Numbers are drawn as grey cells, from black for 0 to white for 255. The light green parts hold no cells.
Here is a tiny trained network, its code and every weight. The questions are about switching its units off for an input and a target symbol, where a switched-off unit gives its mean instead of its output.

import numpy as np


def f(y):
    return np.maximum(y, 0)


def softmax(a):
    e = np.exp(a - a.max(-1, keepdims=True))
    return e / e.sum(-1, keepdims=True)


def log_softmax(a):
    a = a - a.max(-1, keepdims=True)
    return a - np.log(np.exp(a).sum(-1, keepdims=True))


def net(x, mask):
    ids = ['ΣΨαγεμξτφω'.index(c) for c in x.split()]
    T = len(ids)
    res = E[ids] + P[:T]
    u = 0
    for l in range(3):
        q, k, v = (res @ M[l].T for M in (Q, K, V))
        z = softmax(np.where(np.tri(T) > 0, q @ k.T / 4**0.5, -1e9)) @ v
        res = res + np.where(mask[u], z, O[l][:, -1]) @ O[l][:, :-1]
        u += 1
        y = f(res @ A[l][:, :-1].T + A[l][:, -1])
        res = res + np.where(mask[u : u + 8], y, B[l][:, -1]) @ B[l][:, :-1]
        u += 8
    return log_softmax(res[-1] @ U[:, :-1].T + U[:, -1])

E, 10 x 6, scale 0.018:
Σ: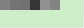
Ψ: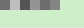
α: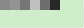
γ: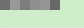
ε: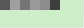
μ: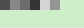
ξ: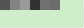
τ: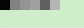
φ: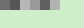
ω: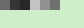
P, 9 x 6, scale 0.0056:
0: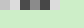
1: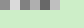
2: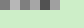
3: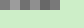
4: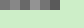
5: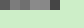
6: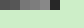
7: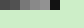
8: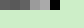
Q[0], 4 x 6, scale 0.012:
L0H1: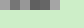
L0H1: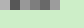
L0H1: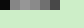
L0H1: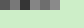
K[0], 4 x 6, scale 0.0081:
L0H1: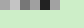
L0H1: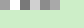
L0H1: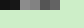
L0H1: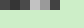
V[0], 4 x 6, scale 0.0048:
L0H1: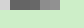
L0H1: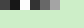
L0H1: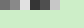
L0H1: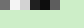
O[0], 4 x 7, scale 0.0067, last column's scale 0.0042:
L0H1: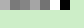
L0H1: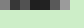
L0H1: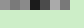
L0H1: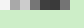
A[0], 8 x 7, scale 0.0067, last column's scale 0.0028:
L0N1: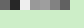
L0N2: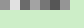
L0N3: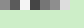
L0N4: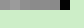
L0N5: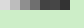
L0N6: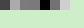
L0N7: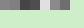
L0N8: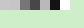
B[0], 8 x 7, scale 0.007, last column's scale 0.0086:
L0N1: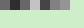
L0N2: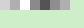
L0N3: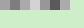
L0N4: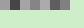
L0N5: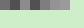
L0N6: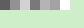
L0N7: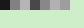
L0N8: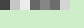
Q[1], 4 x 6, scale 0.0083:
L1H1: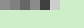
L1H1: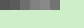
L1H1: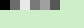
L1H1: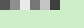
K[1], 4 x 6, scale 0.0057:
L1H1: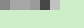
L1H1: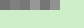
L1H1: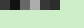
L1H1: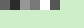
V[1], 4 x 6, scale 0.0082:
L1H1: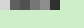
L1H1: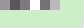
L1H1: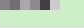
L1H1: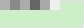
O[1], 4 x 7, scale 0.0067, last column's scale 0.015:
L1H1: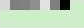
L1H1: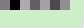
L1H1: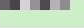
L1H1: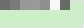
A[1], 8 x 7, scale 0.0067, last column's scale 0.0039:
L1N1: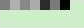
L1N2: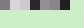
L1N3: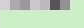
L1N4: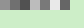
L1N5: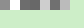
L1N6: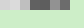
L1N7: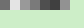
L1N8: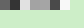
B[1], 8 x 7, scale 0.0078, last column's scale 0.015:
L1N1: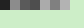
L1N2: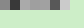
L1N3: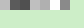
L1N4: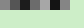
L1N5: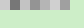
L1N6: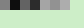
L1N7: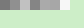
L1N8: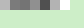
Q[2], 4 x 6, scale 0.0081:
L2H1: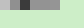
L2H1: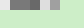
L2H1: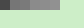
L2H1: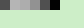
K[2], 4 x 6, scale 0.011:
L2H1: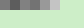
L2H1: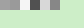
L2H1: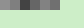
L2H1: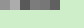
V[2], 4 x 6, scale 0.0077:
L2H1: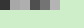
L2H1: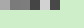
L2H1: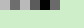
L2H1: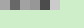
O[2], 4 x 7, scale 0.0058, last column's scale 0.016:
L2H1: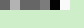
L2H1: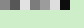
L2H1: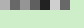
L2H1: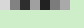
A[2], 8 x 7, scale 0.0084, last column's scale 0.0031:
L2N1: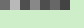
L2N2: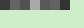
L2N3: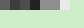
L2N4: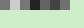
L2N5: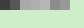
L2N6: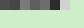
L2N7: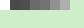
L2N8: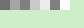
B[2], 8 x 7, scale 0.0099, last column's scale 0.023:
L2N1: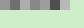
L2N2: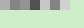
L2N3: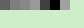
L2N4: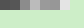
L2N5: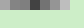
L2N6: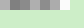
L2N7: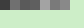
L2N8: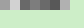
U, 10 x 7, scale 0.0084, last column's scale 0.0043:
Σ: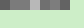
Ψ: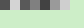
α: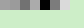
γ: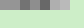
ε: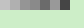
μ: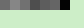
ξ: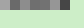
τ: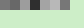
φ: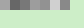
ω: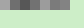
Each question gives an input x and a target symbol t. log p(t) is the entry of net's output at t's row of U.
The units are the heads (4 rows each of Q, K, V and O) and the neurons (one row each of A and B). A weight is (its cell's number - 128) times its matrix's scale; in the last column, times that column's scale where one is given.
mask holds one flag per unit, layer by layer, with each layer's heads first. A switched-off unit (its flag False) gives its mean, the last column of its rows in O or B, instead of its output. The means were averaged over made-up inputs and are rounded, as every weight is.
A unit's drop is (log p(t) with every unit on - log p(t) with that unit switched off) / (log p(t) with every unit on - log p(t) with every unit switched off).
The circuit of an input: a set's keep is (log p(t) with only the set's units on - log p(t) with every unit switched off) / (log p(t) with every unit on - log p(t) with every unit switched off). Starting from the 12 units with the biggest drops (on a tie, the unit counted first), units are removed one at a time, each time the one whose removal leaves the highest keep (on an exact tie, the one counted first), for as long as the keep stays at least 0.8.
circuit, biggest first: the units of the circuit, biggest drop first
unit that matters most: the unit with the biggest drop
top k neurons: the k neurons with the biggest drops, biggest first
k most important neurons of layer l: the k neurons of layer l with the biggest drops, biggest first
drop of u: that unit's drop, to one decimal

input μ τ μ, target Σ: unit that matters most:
L2H1
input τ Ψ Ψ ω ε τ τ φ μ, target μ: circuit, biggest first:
[L2N3 L0N7]
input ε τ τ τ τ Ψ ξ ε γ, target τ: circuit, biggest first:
[L1H1 L2H1 L1N8]
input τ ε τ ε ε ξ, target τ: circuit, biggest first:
[L1H1 L0H1 L1N6 L2H1]
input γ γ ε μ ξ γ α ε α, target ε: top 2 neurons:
[L2N8 L1N5]
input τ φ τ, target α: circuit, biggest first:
[L2H1 L1H1]
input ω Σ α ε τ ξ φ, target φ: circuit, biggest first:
[L2H1 L1H1]
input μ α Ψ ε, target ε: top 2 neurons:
[L1N5 L2N8]
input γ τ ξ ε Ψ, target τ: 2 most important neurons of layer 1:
[L1N6 L1N5]
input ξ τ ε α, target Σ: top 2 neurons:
[L0N2 L0N8]
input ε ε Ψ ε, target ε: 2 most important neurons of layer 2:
[L2N8 L2N4]
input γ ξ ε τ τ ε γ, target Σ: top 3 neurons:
[L0N2 L0N8 L2N4]
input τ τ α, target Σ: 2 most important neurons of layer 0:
[L0N2 L0N8]
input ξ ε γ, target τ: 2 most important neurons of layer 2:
[L2N6 L2N3]
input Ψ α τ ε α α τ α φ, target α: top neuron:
[L2N4]
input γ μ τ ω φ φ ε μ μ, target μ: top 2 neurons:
[L2N3 L0N7]
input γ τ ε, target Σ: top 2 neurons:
[L0N2 L2N4]
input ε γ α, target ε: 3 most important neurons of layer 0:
[L0N8 L0N1 L0N3]
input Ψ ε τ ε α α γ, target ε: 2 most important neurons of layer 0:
[L0N7 L0N5]
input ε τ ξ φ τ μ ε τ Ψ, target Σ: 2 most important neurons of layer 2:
[L2N4 L2N5]
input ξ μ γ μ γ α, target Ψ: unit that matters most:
L1H1
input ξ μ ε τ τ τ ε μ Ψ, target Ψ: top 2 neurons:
[L1N5 L2N2]
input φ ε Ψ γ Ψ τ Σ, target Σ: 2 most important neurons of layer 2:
[L2N4 L2N5]
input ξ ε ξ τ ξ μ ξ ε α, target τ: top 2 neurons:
[L1N6 L0N8]
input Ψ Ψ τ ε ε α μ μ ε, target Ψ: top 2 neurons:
[L2N8 L0N7]
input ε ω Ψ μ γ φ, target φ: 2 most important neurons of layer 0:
[L0N1 L0N8]
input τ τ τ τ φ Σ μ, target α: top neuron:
[L0N7]
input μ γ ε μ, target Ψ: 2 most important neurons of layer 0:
[L0N2 L0N7]
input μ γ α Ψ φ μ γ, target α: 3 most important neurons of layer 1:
[L1N7 L1N5 L1N6]
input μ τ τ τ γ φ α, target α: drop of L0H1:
0.0
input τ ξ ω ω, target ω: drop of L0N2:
0.1
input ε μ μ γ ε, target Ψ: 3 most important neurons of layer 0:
[L0N7 L0N2 L0N3]
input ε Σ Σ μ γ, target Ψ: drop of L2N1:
0.2
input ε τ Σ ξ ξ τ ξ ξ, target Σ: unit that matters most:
L0N8
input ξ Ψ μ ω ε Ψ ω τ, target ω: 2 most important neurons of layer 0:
[L0N8 L0N2]
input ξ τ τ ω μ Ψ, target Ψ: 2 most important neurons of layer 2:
[L2N8 L2N6]
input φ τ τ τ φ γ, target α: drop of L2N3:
-0.1
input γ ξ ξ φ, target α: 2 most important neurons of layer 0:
[L0N1 L0N3]
